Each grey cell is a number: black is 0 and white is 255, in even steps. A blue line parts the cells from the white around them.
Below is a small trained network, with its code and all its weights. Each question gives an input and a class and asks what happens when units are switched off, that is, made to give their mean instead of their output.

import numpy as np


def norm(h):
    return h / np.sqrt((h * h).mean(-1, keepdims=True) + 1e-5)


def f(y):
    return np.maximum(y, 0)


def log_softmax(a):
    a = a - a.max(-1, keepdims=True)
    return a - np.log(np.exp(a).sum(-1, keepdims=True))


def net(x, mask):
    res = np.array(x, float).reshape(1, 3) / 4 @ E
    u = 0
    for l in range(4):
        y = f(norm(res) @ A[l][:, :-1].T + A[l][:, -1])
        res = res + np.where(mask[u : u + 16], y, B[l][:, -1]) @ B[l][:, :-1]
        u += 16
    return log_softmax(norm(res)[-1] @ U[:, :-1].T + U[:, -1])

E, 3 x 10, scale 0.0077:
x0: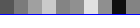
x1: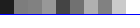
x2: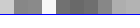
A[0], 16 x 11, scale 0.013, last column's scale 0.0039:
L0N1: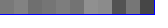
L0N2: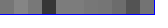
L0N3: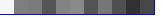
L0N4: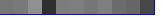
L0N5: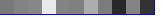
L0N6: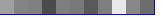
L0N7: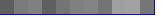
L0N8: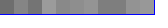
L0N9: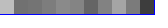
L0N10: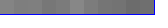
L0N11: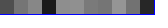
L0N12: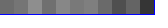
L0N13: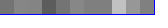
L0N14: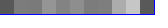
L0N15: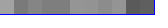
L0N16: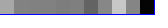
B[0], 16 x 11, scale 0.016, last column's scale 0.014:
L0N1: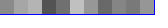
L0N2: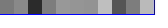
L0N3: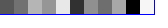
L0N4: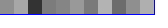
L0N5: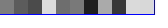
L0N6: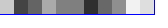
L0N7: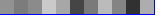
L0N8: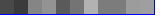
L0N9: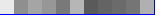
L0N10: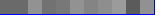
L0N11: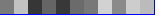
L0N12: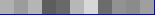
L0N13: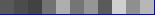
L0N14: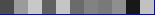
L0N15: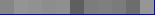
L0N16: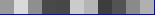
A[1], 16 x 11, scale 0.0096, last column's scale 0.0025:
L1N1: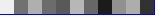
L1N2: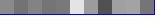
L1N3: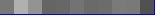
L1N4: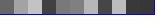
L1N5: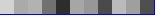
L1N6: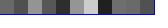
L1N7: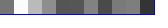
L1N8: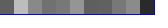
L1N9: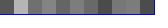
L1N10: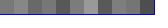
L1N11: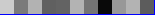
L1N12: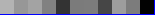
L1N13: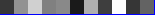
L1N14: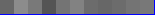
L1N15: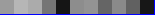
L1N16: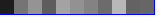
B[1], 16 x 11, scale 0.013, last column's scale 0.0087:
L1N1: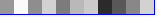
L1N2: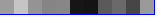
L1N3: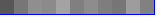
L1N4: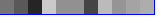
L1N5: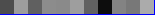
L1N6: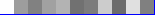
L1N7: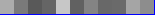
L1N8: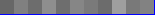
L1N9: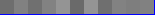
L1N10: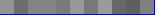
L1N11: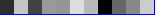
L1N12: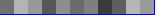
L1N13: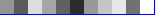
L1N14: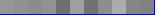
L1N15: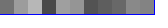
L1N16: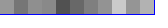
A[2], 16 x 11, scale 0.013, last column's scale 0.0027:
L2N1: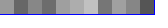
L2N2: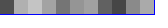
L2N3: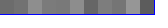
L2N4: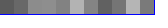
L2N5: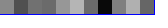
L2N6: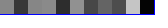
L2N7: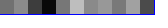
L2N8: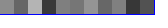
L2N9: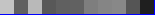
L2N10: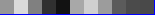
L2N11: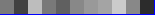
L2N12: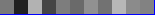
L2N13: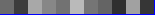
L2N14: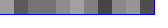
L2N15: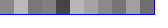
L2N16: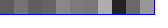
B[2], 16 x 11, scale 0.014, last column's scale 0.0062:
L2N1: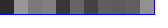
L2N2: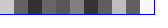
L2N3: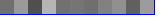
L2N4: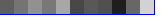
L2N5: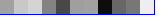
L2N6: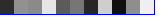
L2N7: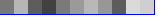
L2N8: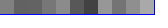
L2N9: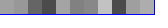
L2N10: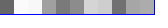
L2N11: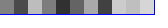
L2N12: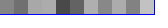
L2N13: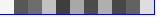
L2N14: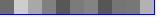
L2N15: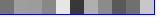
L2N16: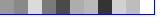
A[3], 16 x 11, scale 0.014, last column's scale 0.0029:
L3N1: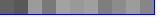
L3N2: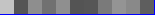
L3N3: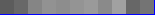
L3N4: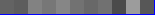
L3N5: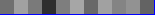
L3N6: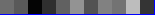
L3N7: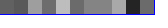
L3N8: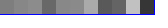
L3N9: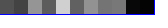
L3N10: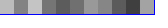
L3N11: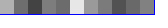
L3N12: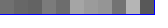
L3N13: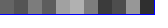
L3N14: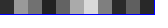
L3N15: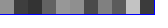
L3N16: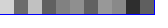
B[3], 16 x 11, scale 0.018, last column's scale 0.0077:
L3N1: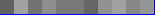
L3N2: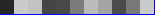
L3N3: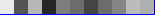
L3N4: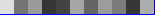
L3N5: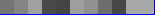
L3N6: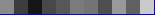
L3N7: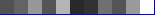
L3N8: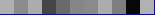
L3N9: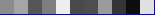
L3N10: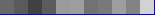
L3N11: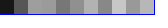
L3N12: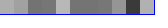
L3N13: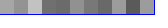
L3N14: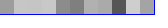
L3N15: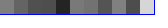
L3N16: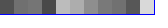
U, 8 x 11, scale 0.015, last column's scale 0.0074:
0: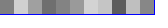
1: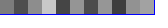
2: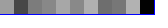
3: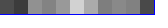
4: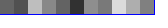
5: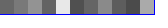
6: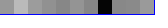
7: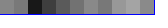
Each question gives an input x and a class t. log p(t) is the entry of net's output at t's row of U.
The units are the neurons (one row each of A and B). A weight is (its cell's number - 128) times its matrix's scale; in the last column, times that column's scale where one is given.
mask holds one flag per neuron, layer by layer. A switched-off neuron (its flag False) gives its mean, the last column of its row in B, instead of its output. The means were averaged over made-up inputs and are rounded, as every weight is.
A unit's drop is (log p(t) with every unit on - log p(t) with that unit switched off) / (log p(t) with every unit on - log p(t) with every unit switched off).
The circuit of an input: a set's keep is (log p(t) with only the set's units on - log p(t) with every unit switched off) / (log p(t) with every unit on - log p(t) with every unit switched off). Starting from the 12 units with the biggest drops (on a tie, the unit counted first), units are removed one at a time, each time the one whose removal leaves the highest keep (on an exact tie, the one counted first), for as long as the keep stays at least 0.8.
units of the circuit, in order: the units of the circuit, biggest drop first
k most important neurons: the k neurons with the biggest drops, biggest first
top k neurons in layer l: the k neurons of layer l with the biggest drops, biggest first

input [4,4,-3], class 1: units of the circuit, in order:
(L0N3)
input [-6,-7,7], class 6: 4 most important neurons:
(L0N9 L0N16 L0N6 L0N14)
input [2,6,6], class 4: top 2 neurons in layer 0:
(L0N14 L0N6)
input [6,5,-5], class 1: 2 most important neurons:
(L0N3 L0N5)
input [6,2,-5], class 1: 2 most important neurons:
(L0N5 L0N16)
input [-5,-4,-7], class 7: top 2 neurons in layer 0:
(L0N11 L0N16)
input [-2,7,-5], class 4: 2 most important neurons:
(L0N14 L0N5)
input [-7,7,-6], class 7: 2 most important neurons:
(L0N3 L0N11)
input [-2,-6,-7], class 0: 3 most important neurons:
(L0N11 L0N4 L0N2)
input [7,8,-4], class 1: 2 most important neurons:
(L0N5 L0N3)
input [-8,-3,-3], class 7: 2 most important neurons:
(L0N11 L0N2)
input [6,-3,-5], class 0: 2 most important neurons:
(L0N6 L0N12)
